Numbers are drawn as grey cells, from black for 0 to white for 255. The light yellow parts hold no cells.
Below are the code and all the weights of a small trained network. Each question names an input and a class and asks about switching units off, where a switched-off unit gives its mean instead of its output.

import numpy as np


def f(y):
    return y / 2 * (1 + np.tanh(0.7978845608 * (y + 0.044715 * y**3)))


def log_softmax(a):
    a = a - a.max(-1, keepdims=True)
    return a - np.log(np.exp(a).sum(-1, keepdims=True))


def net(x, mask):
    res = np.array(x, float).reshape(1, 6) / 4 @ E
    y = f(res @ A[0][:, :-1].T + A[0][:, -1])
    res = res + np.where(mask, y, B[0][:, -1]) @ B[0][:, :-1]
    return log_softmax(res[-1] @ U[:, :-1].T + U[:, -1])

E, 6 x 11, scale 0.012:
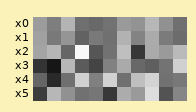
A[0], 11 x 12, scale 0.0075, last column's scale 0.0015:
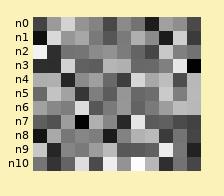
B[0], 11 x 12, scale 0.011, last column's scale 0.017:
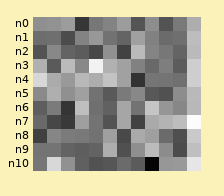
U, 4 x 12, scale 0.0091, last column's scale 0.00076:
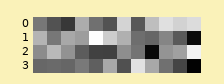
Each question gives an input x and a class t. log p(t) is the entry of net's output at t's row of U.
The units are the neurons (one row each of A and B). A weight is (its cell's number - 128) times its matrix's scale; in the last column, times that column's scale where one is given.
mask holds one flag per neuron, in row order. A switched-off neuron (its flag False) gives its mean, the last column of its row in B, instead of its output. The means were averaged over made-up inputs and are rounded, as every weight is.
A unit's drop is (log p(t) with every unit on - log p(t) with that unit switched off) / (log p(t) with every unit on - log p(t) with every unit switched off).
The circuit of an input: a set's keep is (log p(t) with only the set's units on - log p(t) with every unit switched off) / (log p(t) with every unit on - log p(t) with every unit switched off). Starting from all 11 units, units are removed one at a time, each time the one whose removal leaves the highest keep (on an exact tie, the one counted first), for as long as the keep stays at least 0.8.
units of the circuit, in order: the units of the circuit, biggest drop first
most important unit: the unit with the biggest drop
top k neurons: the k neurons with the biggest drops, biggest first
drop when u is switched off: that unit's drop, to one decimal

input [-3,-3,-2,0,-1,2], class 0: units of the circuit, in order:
[n10; n3]
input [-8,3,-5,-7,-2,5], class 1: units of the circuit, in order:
[n4]
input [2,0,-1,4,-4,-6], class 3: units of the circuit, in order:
[n2; n10]
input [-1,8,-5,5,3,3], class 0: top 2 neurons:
[n7; n4]
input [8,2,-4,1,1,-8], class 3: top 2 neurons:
[n2; n9]
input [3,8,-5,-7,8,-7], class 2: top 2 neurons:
[n10; n3]
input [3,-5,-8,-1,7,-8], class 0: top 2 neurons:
[n7; n8]
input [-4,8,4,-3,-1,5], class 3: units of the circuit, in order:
[n7; n8]
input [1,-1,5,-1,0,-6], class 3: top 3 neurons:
[n7; n2; n9]
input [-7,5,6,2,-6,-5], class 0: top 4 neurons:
[n6; n10; n8; n9]
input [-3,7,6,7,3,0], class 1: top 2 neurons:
[n3; n7]
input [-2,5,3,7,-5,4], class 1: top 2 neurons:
[n3; n10]
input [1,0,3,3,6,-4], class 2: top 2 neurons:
[n10; n7]
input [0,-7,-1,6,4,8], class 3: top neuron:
[n8]
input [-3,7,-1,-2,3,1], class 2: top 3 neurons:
[n3; n7; n10]
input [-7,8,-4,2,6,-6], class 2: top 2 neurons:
[n10; n8]
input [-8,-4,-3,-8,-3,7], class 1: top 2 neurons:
[n4; n2]
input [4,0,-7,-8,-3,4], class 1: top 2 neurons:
[n4; n6]
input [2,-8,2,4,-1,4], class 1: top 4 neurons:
[n3; n7; n2; n9]
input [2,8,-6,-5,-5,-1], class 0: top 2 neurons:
[n7; n10]
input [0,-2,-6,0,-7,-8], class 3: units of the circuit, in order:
[n9]
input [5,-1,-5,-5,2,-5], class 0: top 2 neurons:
[n7; n3]
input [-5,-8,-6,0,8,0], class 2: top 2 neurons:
[n10; n6]
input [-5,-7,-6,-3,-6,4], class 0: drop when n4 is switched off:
0.0
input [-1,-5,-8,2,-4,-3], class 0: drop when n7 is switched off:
1.0
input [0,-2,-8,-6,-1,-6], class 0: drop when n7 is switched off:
1.4
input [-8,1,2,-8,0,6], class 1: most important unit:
n4
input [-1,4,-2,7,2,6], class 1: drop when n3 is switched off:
1.4
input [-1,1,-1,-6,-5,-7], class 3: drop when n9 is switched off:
0.5
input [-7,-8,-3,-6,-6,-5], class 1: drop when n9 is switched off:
0.1
